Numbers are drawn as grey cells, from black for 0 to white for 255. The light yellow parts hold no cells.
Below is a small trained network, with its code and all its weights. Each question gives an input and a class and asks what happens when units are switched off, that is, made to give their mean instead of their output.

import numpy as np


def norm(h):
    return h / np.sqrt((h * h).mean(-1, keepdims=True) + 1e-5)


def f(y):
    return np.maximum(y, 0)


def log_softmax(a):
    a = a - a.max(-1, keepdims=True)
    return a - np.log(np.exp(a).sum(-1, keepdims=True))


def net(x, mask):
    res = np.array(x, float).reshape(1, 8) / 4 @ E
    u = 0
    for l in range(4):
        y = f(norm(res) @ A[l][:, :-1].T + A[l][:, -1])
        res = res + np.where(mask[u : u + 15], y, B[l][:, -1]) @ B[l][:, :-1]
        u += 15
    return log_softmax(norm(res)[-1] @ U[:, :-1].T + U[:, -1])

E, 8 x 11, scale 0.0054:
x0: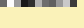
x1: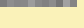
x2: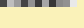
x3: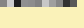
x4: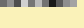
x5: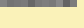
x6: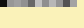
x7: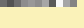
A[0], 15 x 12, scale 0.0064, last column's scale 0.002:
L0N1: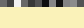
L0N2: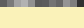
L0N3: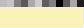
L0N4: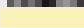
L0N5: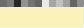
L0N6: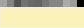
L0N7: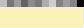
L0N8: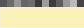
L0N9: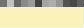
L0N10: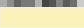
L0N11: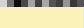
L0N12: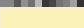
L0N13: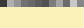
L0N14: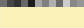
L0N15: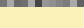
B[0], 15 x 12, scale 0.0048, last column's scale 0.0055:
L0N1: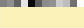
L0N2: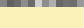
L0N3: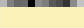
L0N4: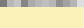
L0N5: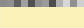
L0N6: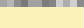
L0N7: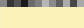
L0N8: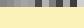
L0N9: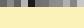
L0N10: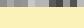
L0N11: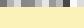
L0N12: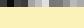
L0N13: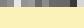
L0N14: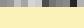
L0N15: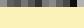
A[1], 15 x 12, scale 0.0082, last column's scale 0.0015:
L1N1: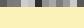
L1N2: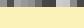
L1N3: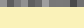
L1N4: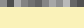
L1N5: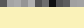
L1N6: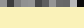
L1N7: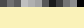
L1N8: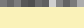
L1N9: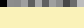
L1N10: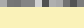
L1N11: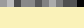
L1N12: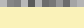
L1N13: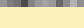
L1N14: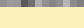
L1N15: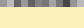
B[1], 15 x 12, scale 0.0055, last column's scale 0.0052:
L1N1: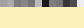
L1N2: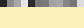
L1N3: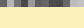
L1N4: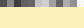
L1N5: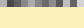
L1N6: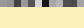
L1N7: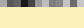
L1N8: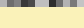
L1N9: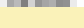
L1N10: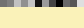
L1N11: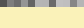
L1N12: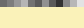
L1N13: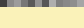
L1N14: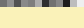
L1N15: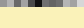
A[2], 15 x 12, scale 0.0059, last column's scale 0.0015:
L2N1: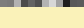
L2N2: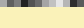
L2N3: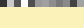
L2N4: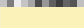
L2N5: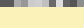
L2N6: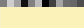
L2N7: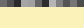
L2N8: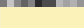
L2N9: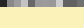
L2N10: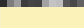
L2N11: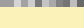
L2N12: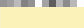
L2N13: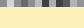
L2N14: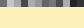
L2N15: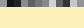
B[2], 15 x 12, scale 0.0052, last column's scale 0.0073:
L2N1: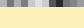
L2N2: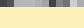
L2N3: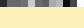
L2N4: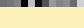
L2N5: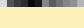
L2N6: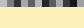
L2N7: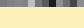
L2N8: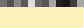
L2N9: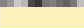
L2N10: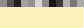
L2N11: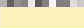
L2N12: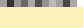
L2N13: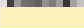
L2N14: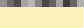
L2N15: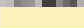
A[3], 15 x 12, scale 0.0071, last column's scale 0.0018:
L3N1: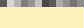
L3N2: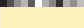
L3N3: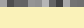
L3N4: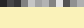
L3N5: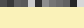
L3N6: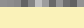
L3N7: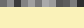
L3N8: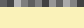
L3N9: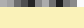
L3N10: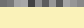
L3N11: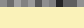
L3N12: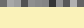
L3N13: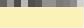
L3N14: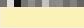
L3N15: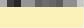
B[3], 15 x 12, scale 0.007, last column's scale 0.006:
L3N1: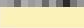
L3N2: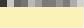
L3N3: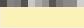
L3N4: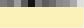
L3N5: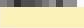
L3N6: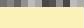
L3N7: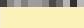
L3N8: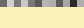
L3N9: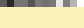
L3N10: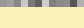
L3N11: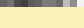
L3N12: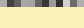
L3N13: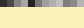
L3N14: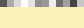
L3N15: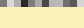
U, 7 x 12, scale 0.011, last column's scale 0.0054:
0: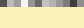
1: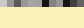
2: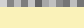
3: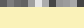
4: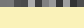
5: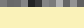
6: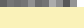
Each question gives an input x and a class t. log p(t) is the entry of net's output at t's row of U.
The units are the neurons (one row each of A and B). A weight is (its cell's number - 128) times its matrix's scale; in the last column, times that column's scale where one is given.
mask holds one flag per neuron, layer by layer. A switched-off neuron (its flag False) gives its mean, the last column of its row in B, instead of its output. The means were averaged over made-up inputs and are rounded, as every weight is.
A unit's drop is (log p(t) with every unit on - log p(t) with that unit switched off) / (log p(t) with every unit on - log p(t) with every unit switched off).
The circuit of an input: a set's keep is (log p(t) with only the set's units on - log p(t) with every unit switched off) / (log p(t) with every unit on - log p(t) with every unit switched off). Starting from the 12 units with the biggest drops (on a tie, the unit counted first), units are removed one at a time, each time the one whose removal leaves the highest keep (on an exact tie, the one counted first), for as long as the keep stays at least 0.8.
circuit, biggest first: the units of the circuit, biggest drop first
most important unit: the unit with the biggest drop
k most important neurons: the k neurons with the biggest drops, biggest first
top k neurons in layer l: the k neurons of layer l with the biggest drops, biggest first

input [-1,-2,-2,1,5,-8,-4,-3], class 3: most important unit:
L0N12
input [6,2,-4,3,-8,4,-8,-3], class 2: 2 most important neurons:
(L0N11, L0N4)
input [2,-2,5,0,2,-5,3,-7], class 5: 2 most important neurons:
(L0N3, L3N9)
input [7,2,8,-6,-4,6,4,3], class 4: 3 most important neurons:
(L2N8, L1N1, L0N8)
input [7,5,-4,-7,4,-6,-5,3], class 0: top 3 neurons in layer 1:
(L1N2, L1N1, L1N3)
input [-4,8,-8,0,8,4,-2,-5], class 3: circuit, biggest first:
(L1N7, L0N12, L3N3)
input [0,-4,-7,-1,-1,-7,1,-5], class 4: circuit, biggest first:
(L1N10, L2N4)
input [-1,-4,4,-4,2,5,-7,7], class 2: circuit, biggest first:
(L0N4, L2N11)
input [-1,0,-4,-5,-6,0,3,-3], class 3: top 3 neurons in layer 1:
(L1N8, L1N4, L1N15)
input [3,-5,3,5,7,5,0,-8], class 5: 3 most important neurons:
(L0N3, L3N9, L1N15)
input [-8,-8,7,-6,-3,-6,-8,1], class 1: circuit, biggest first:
(L1N1, L1N6)
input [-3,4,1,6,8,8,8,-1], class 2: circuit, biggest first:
(L1N9, L2N11)
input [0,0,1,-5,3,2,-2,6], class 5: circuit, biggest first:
(L1N2, L3N14)
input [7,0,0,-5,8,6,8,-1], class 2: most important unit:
L1N9
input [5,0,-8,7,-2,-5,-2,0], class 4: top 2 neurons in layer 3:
(L3N5, L3N11)
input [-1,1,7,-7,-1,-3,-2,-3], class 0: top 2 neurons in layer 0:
(L0N1, L0N4)
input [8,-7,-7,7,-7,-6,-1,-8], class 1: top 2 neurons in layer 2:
(L2N14, L2N6)
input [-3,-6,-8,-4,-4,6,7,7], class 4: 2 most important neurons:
(L1N10, L0N11)
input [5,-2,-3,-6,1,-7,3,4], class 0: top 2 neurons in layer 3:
(L3N8, L3N9)
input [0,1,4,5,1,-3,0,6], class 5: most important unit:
L3N4
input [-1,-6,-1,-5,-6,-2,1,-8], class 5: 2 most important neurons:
(L0N1, L3N9)
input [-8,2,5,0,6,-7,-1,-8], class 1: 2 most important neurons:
(L1N6, L2N15)
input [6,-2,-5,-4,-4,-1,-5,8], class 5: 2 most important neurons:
(L1N2, L2N5)
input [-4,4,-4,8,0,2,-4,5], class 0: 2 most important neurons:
(L3N14, L1N9)
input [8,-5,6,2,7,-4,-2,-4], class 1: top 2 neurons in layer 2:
(L2N6, L2N14)
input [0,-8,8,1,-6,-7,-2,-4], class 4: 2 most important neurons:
(L0N8, L0N13)
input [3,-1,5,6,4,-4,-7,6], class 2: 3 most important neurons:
(L0N11, L0N1, L2N12)
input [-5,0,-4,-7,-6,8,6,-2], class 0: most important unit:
L0N1
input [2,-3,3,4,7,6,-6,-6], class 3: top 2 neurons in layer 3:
(L3N9, L3N3)
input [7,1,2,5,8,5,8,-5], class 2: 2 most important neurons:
(L1N9, L1N1)
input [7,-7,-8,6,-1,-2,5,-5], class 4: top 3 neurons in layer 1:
(L1N10, L1N1, L1N15)
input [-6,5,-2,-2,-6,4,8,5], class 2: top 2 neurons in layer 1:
(L1N9, L1N14)
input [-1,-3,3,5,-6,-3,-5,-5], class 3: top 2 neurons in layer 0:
(L0N7, L0N15)
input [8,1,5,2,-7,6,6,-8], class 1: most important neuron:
(L2N6)
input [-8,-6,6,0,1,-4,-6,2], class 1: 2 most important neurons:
(L1N6, L1N1)
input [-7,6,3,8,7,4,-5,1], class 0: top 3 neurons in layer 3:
(L3N14, L3N13, L3N7)
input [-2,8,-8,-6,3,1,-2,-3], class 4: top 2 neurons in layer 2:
(L2N4, L2N3)
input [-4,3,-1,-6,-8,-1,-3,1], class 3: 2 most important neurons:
(L0N7, L1N4)
